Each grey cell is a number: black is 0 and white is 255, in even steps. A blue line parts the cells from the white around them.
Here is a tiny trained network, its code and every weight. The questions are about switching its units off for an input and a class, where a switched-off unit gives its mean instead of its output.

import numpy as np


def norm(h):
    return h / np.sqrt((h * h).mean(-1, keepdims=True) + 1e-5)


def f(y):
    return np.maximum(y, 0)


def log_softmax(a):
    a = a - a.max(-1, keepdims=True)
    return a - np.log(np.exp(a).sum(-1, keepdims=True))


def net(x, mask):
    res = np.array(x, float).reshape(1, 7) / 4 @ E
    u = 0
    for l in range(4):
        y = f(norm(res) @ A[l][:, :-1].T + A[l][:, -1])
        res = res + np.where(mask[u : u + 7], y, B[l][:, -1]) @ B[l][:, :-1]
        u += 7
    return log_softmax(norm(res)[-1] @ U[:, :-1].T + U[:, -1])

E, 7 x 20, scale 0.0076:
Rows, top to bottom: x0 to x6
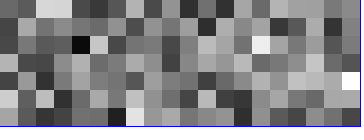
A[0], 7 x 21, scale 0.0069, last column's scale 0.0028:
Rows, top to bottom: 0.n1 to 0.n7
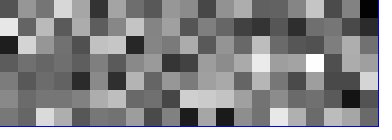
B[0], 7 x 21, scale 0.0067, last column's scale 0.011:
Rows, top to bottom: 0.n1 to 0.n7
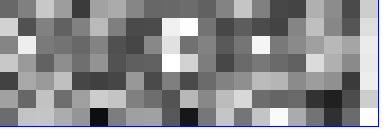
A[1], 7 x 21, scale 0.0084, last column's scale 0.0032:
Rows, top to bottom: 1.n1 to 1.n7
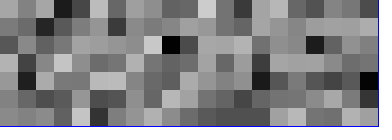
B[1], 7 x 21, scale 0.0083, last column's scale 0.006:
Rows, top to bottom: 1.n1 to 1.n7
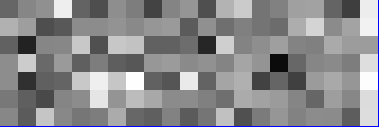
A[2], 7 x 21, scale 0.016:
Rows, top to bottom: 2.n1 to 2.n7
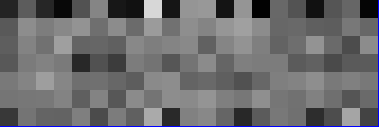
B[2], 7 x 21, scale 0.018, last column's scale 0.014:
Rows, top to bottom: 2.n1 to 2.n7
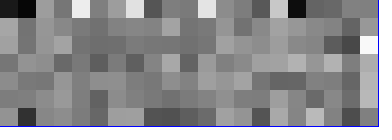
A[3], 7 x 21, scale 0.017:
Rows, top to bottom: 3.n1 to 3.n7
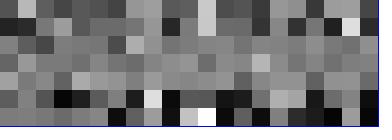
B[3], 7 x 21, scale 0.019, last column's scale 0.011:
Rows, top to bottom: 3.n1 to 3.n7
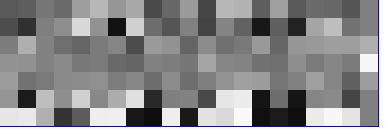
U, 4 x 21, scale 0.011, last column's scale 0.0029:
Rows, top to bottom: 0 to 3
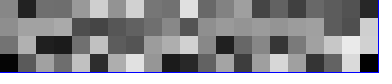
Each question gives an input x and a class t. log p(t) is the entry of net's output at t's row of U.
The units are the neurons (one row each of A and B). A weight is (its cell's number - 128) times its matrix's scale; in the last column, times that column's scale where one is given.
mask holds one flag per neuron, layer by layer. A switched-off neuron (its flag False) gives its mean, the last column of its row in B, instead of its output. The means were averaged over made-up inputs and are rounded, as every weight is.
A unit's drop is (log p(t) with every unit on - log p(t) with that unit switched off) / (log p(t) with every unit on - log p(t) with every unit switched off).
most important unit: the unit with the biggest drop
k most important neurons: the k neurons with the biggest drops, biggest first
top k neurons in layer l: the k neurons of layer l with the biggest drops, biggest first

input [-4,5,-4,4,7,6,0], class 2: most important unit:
0.n7
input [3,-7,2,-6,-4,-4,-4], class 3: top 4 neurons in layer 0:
0.n7, 0.n4, 0.n2, 0.n5
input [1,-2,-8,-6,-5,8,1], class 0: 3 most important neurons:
0.n2, 0.n3, 0.n5
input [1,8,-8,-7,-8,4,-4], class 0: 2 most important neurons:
0.n2, 0.n5
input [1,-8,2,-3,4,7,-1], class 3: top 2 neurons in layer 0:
0.n7, 0.n2
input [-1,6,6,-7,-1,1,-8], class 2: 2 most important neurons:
0.n3, 2.n3
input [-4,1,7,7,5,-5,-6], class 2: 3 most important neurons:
0.n4, 0.n7, 0.n5
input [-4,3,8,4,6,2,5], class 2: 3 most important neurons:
0.n4, 1.n2, 0.n7
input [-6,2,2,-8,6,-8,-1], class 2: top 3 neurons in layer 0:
0.n3, 0.n7, 0.n5
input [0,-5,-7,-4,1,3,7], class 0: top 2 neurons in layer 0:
0.n2, 0.n4
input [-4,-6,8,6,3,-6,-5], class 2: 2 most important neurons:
0.n4, 2.n3
